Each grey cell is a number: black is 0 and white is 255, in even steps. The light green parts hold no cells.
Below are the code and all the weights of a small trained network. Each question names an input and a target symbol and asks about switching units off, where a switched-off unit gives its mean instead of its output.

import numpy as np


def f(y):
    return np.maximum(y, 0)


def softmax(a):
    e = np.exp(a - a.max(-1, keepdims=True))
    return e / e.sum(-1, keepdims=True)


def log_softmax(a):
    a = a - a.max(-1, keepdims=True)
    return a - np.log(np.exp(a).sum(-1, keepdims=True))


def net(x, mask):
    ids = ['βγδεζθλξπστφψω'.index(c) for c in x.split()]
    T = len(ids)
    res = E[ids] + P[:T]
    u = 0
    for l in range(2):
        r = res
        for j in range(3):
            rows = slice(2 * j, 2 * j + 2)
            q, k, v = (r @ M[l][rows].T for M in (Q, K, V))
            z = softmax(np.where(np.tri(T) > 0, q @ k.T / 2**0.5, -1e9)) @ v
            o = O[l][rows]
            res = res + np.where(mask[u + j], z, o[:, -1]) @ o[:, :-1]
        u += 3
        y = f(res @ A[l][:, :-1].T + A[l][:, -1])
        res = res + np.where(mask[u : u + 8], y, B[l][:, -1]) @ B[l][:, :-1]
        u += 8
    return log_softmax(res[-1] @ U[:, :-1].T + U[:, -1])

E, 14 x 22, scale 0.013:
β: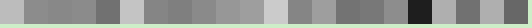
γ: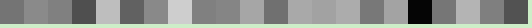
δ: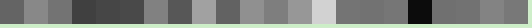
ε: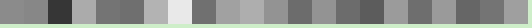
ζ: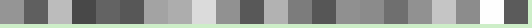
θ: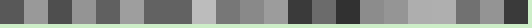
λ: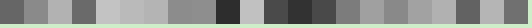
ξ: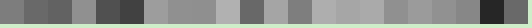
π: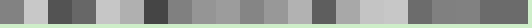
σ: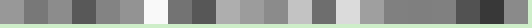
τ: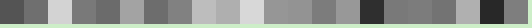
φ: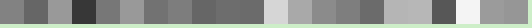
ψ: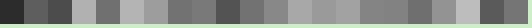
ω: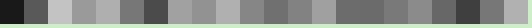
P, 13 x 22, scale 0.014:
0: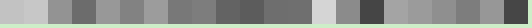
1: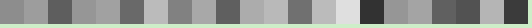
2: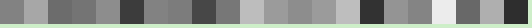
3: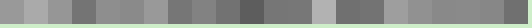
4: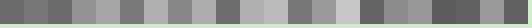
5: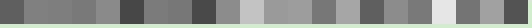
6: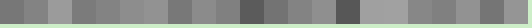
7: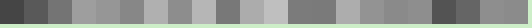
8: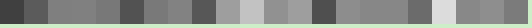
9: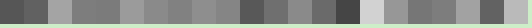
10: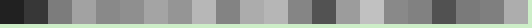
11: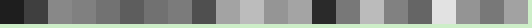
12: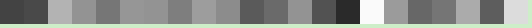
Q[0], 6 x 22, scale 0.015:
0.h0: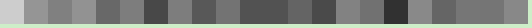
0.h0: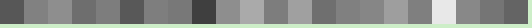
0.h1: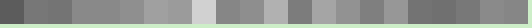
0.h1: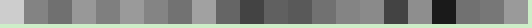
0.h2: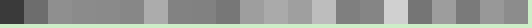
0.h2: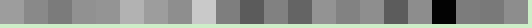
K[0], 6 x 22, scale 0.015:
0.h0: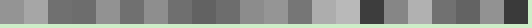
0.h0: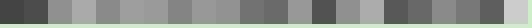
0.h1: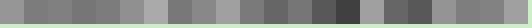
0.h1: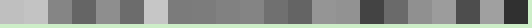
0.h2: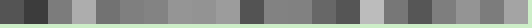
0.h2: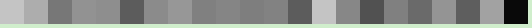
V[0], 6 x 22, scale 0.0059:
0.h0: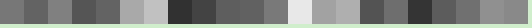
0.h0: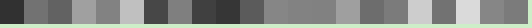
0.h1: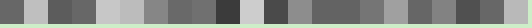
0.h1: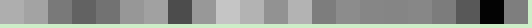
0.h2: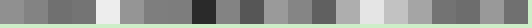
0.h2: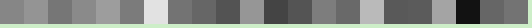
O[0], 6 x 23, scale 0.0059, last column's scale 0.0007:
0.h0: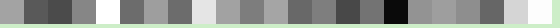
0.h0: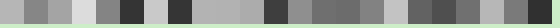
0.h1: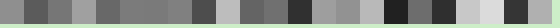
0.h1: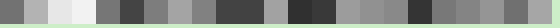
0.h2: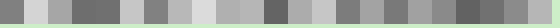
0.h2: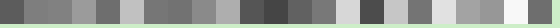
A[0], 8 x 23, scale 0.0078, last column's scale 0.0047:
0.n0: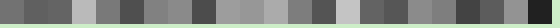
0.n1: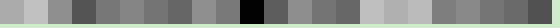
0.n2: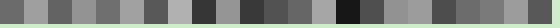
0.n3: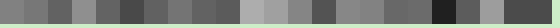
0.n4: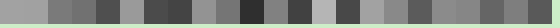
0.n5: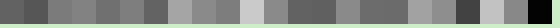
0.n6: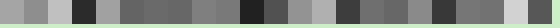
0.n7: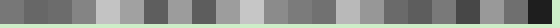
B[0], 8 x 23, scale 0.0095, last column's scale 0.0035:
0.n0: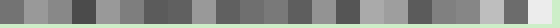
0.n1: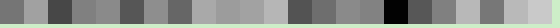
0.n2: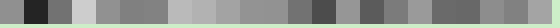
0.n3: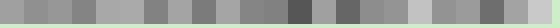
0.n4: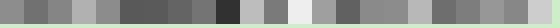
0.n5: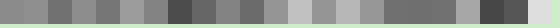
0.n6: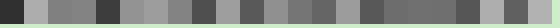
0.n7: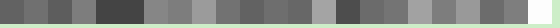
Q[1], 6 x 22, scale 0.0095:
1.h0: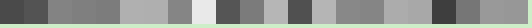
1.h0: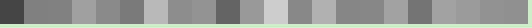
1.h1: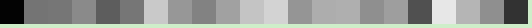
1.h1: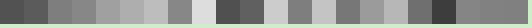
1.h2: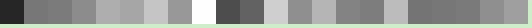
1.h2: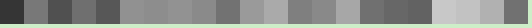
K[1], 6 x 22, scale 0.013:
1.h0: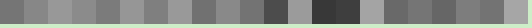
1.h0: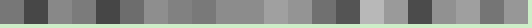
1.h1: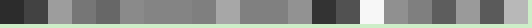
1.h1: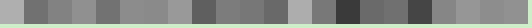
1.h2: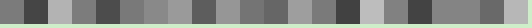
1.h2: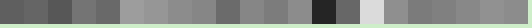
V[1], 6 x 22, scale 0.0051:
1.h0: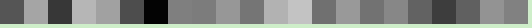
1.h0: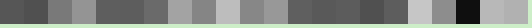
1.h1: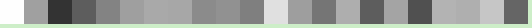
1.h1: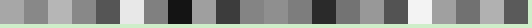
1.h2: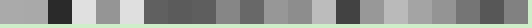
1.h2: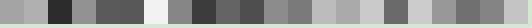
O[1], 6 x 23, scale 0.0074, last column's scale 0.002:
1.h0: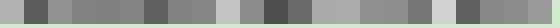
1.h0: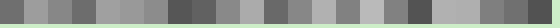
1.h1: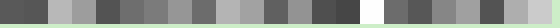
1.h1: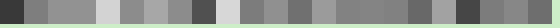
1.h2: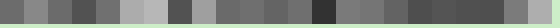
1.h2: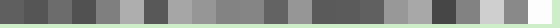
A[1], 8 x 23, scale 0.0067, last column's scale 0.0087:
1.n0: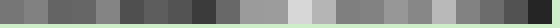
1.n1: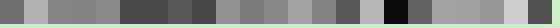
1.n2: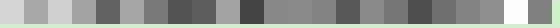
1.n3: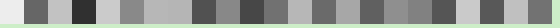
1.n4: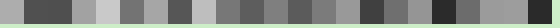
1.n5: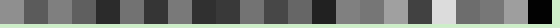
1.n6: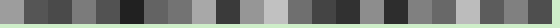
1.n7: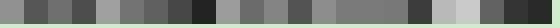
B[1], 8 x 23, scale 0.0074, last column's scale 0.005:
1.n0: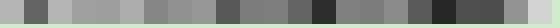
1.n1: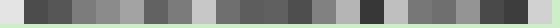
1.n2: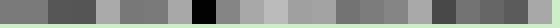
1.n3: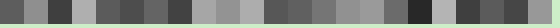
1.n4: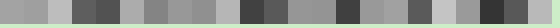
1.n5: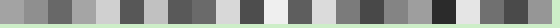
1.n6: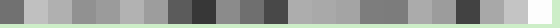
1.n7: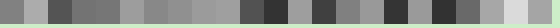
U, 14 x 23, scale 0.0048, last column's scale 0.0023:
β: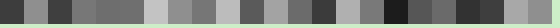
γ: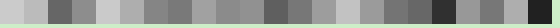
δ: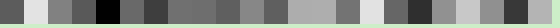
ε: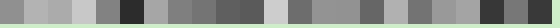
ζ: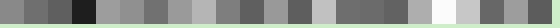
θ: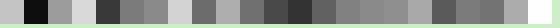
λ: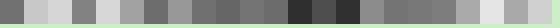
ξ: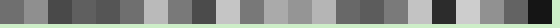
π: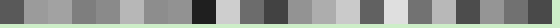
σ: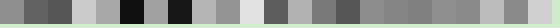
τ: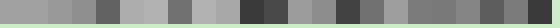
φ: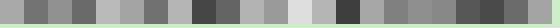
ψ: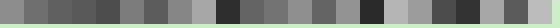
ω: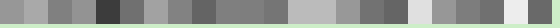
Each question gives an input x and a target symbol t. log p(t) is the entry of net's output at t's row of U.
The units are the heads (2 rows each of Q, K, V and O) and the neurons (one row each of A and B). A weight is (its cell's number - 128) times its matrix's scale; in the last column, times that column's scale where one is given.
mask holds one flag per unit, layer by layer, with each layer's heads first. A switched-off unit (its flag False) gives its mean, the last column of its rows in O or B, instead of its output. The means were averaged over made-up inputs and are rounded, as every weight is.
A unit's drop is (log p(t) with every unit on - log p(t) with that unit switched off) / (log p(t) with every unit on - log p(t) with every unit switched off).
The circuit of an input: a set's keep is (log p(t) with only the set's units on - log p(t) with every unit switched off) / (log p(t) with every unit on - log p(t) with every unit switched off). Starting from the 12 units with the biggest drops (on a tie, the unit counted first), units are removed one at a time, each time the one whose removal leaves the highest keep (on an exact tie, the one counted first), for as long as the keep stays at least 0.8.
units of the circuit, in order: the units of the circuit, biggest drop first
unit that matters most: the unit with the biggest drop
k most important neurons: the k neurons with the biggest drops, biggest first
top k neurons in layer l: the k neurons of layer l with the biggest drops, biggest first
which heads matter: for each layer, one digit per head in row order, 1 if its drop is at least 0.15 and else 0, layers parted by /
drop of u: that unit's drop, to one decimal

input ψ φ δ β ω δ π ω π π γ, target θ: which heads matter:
010 / 100
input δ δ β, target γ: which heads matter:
101 / 010
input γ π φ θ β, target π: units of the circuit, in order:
(0.h0, 1.h1)
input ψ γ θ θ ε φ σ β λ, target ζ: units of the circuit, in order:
(0.h0, 0.h2, 0.n7)
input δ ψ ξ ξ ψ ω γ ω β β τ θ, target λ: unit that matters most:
0.h2
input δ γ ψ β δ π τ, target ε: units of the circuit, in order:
(1.h2, 0.h1)
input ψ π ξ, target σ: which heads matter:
100 / 000
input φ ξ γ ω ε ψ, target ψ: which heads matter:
000 / 010
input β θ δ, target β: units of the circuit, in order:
(1.n7, 1.h1, 0.h0)
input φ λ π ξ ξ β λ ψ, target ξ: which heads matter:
010 / 100
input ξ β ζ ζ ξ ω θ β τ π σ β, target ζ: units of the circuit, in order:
(0.h0, 1.n1)
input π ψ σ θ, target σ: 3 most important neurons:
(0.n4, 0.n1, 0.n2)
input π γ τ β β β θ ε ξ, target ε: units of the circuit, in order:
(0.h1, 1.n5, 0.h0, 1.h1)
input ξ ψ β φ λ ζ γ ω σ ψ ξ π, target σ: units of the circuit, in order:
(0.h0)
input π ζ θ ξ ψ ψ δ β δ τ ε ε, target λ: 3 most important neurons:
(0.n0, 0.n3, 1.n7)
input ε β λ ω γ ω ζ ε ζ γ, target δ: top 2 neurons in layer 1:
(1.n3, 1.n0)
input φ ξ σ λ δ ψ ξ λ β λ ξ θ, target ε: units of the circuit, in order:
(0.h1, 1.n5, 0.h0)
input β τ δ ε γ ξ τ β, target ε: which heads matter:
010 / 001
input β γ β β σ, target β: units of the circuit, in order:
(1.h2, 0.h0)
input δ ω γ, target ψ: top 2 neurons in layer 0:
(0.n7, 0.n1)
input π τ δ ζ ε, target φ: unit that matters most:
0.h1
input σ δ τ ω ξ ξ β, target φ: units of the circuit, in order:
(1.n2, 0.n4, 1.h1)
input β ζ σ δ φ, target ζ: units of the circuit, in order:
(0.h0, 1.n4)
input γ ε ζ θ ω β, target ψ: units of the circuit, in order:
(1.h1, 0.n7)
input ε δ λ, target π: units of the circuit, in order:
(0.h2, 1.h1)
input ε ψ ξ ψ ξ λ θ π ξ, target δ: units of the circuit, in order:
(0.h1, 0.h0, 0.n0)
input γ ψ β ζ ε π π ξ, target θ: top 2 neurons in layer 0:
(0.n1, 0.n3)
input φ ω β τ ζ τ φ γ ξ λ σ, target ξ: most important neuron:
(0.n7)
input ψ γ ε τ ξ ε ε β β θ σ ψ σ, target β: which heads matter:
100 / 000
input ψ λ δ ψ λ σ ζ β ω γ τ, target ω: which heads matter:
000 / 010
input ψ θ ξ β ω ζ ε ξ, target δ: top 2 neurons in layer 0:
(0.n2, 0.n0)
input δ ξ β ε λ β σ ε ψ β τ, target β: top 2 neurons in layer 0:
(0.n4, 0.n7)
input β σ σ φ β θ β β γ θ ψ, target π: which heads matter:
100 / 110
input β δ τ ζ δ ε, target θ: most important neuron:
(1.n0)
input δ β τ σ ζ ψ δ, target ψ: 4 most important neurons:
(0.n6, 0.n4, 1.n1, 1.n0)
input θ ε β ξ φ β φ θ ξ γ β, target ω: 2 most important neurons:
(1.n6, 0.n7)
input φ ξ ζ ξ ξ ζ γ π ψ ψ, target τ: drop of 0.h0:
0.8
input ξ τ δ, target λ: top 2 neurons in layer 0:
(0.n3, 0.n0)
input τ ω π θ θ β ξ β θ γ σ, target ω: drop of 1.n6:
0.6
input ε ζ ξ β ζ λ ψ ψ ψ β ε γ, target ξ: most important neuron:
(1.n5)
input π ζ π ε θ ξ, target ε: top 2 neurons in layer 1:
(1.n5, 1.n0)
